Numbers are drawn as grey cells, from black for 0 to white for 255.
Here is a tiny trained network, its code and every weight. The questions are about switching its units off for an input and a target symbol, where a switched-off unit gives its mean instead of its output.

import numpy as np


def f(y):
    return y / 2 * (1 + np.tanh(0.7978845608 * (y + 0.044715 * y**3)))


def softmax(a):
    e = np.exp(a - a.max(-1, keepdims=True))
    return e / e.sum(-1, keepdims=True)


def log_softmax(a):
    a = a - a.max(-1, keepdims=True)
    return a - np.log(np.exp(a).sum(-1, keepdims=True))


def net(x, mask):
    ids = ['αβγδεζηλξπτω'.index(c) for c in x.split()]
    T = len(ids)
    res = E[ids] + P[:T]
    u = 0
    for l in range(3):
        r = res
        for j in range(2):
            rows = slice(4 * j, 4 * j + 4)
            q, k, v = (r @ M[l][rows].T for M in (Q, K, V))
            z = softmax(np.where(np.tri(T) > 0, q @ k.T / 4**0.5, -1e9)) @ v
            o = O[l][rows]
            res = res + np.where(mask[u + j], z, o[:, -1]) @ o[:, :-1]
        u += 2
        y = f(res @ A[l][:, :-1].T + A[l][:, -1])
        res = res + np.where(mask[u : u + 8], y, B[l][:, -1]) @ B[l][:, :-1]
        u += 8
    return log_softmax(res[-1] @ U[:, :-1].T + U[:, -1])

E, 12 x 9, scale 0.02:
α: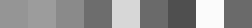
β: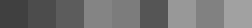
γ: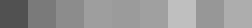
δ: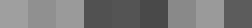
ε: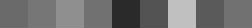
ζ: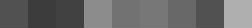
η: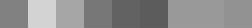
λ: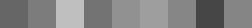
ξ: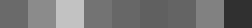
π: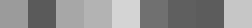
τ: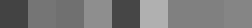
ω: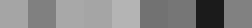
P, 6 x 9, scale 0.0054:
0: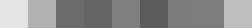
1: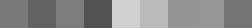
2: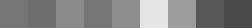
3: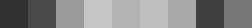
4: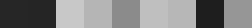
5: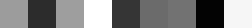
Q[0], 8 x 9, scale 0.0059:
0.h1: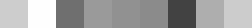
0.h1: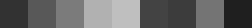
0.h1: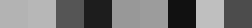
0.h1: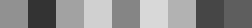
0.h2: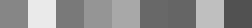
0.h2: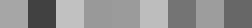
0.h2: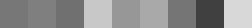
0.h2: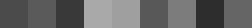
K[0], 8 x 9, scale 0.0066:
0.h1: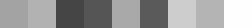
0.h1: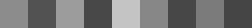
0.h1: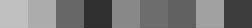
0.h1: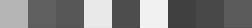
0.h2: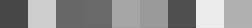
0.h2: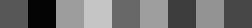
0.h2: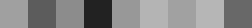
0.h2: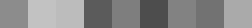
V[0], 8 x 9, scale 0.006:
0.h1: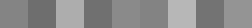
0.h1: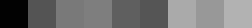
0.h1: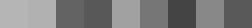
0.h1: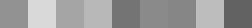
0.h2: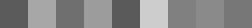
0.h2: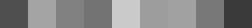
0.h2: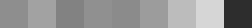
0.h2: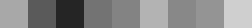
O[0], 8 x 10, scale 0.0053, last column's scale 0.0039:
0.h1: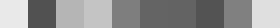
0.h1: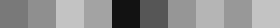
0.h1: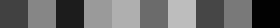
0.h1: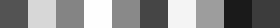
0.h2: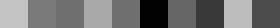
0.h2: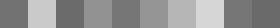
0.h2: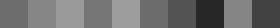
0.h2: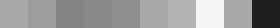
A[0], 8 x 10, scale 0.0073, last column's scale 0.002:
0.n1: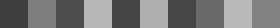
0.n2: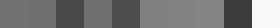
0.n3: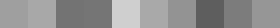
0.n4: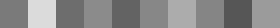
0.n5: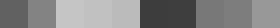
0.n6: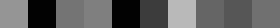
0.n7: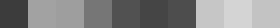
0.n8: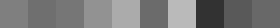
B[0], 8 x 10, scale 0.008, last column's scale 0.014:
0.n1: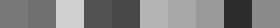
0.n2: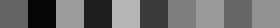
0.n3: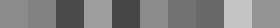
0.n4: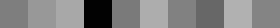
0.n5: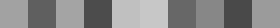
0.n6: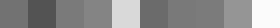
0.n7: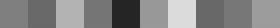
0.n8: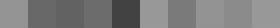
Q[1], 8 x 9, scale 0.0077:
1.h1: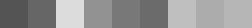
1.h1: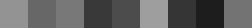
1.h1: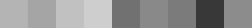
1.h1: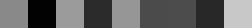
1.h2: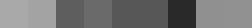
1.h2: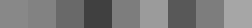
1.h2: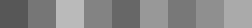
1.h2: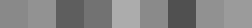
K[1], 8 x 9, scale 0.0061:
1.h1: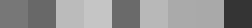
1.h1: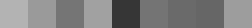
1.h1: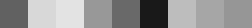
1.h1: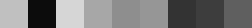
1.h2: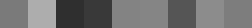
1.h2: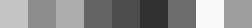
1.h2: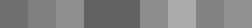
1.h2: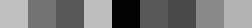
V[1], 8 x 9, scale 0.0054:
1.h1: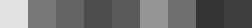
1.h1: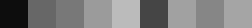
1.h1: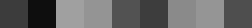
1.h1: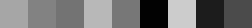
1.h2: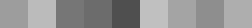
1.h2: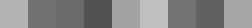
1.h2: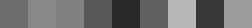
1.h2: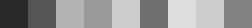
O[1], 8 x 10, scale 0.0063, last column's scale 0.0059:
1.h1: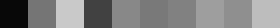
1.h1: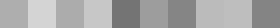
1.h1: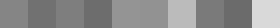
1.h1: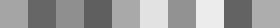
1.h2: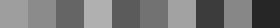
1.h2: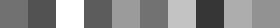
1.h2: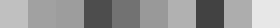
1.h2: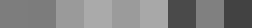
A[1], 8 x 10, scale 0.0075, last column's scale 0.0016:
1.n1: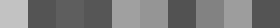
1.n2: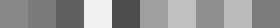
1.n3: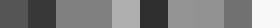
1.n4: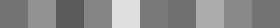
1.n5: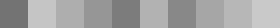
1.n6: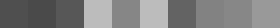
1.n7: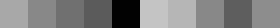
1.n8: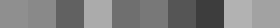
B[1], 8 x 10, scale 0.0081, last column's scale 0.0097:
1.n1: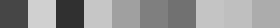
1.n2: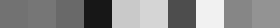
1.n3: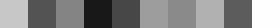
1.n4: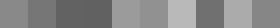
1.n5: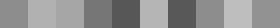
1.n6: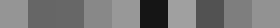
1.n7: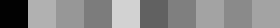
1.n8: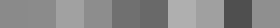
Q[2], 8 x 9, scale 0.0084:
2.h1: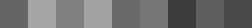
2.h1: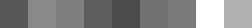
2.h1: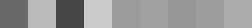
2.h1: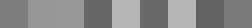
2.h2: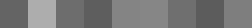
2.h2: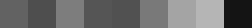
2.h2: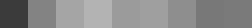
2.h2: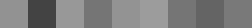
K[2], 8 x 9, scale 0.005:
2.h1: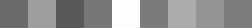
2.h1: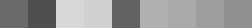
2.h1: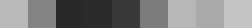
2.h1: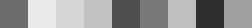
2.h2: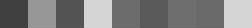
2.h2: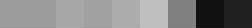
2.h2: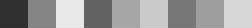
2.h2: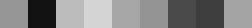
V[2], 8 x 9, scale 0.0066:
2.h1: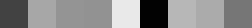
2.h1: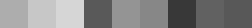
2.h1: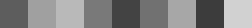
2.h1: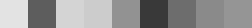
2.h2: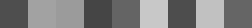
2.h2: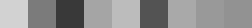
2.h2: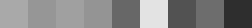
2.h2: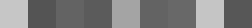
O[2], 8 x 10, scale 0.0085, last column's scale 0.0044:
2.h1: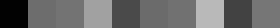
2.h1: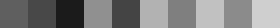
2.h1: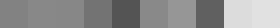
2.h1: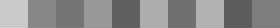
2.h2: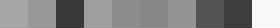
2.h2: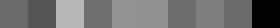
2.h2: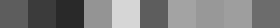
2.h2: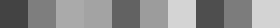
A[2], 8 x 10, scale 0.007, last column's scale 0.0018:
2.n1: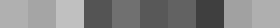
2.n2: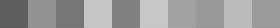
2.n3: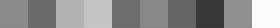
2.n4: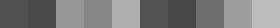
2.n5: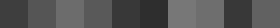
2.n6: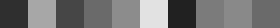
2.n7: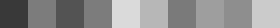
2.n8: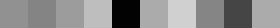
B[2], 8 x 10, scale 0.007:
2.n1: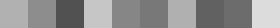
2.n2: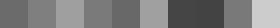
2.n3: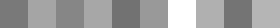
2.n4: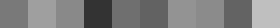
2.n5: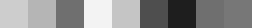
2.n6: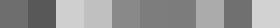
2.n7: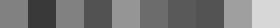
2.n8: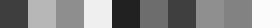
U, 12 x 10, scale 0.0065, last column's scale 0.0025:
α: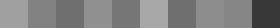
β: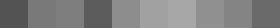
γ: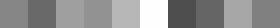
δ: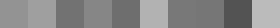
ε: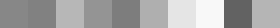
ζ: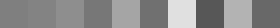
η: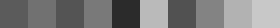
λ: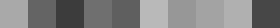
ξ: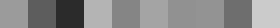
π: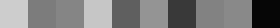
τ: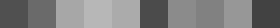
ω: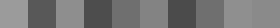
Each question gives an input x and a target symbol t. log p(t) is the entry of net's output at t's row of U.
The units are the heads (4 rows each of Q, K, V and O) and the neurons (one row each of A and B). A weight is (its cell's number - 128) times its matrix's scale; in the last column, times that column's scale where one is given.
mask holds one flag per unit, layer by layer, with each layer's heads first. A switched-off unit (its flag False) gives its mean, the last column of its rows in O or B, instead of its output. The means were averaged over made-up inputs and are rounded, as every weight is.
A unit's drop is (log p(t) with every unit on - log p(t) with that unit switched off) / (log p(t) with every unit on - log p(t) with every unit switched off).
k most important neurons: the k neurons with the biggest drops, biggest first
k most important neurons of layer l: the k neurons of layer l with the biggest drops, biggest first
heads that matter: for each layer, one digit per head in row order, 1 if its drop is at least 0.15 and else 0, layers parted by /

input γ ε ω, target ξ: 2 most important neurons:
(1.n2; 1.n3)
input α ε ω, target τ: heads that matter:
10 / 01 / 10
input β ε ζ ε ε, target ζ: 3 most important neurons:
(0.n1; 0.n6; 1.n3)
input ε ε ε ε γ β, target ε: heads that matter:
00 / 10 / 00
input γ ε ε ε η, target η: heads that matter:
00 / 00 / 10
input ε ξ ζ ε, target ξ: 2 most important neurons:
(0.n6; 1.n3)
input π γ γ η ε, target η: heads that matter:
10 / 00 / 10
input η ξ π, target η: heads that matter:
00 / 01 / 10
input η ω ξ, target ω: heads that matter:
00 / 10 / 01
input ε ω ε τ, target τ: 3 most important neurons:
(1.n7; 0.n1; 2.n5)
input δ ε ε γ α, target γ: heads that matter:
01 / 00 / 00
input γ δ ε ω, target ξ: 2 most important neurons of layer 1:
(1.n2; 1.n3)
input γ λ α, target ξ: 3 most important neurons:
(1.n2; 1.n3; 0.n6)
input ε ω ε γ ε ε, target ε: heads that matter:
10 / 10 / 00
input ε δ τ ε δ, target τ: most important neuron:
(1.n7)
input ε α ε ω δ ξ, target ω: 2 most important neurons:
(1.n3; 0.n5)
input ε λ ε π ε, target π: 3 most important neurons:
(2.n5; 0.n5; 1.n3)
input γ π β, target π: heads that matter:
00 / 10 / 10
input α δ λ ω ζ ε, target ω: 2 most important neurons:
(1.n3; 0.n6)
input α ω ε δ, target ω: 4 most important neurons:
(0.n2; 1.n3; 0.n3; 0.n6)
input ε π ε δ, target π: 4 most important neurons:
(0.n5; 2.n5; 1.n1; 2.n8)
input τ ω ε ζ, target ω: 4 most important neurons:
(1.n3; 0.n6; 0.n5; 0.n2)
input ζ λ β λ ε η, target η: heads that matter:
10 / 00 / 10
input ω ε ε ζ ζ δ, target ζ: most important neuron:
(0.n1)
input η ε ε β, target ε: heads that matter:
10 / 01 / 00
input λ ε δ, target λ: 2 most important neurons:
(0.n6; 0.n2)
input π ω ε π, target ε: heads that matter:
01 / 11 / 11
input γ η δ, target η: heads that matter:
00 / 00 / 10
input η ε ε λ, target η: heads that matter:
00 / 01 / 10
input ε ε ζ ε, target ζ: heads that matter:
10 / 10 / 10
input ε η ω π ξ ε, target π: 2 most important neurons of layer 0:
(0.n5; 0.n8)
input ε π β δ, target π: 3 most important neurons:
(0.n5; 2.n5; 1.n1)
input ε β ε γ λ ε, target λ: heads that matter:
00 / 00 / 11
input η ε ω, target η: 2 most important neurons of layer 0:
(0.n4; 0.n6)
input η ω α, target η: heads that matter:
10 / 01 / 10
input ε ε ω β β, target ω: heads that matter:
10 / 10 / 00
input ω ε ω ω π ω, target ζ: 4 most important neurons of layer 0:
(0.n6; 0.n3; 0.n8; 0.n2)
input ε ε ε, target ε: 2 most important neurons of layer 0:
(0.n6; 0.n2)
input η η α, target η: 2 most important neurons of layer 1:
(1.n7; 1.n3)
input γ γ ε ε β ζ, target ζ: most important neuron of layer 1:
(1.n2)
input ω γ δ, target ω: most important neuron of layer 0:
(0.n2)
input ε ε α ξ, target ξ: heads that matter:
00 / 00 / 11
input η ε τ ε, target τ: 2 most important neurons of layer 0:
(0.n1; 0.n6)
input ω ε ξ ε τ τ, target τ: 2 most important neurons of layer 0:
(0.n1; 0.n7)
